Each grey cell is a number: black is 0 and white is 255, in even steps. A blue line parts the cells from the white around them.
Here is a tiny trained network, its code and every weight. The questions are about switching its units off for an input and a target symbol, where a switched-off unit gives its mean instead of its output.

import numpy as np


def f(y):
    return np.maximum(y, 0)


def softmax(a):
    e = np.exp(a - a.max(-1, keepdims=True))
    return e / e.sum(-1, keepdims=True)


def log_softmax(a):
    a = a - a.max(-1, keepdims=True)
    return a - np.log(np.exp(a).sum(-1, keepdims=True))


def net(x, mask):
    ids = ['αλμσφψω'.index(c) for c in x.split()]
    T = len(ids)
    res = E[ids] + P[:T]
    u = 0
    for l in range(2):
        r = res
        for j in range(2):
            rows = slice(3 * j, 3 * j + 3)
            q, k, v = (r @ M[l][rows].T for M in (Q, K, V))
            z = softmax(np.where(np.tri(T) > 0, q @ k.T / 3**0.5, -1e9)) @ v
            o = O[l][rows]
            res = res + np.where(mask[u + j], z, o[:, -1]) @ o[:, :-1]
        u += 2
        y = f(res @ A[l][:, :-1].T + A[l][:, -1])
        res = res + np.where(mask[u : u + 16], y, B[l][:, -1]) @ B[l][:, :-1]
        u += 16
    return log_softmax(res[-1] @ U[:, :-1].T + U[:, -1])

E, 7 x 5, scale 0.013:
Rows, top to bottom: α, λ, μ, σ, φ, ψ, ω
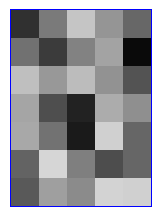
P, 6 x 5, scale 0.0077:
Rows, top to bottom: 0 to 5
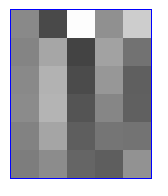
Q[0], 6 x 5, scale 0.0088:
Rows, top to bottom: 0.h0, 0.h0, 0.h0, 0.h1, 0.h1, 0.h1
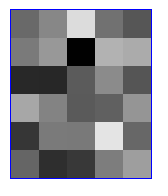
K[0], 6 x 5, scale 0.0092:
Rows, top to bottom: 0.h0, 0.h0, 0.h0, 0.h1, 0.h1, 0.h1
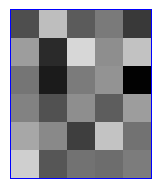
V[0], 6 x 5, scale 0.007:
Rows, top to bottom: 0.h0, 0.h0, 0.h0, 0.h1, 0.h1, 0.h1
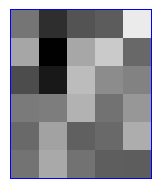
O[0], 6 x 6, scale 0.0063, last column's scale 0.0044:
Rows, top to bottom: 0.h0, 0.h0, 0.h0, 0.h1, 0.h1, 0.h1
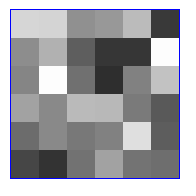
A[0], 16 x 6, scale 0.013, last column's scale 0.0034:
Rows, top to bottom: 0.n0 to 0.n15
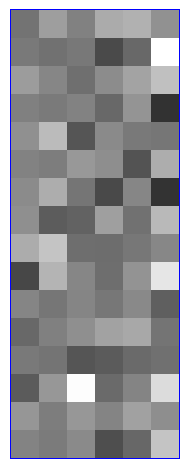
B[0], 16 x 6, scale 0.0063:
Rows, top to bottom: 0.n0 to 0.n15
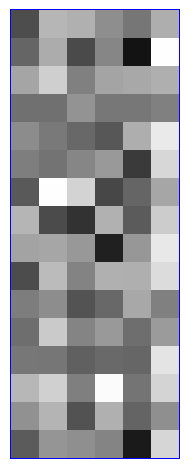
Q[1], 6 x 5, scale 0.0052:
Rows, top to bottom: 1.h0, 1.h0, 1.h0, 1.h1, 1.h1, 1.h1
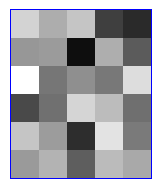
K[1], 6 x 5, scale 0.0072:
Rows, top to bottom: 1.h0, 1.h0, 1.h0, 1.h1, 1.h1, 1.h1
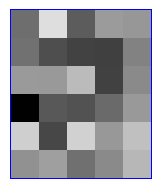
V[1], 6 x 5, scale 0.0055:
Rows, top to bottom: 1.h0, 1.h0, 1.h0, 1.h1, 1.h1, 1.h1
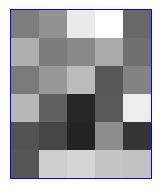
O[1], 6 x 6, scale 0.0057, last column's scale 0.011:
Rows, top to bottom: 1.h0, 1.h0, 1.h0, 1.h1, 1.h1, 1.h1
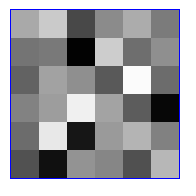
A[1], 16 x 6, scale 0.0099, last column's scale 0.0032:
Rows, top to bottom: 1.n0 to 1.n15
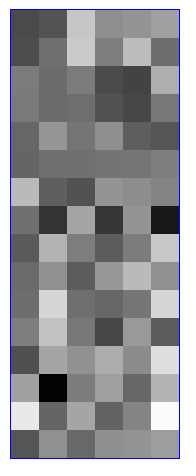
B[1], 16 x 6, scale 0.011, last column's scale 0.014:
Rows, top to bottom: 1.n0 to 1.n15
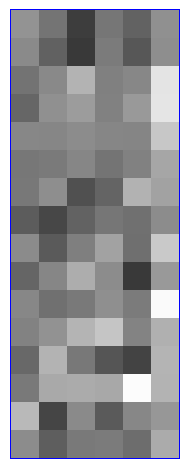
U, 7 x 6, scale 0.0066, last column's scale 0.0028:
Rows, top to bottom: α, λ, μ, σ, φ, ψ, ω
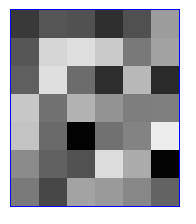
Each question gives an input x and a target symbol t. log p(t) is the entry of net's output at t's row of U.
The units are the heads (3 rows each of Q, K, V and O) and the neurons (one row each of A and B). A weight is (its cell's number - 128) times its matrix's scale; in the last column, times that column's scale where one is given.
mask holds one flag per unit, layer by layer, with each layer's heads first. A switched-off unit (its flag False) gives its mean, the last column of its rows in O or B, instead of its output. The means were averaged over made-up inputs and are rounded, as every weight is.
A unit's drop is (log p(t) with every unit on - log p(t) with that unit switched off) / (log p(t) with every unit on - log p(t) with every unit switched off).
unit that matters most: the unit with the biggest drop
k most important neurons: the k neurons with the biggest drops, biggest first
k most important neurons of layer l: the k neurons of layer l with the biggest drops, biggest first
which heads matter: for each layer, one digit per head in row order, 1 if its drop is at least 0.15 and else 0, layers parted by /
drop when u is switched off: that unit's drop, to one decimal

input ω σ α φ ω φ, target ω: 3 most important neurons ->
1.n13; 0.n13; 1.n7
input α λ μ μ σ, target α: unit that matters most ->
0.h0
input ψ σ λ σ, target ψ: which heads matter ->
11 / 01
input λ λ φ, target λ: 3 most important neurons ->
1.n11; 0.n6; 0.n8
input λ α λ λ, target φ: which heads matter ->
00 / 01
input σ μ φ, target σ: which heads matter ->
10 / 01
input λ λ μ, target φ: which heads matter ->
10 / 01
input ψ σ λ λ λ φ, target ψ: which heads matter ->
11 / 01
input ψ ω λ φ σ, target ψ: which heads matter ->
10 / 01
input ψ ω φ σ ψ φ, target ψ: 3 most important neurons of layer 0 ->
0.n7; 0.n13; 0.n8
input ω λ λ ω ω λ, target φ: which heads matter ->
10 / 01
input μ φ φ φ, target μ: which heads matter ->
00 / 11
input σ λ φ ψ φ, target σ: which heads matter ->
10 / 01
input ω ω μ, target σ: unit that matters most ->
1.h1
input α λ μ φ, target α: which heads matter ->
11 / 11
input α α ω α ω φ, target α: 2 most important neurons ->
0.n13; 1.n7
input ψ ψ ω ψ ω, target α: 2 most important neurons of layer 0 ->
0.n1; 0.n0
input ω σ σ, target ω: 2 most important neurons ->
1.n13; 0.n13
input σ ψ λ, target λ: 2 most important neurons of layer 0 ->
0.n7; 0.n1
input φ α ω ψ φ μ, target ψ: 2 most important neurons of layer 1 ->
1.n2; 1.n13
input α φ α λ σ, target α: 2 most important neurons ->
0.n13; 1.n7
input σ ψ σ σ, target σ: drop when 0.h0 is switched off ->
1.0
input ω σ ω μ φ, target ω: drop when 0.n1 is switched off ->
0.1
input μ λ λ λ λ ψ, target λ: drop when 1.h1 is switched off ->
0.3
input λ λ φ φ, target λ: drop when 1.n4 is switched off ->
0.0
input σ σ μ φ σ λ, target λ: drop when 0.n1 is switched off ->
0.1
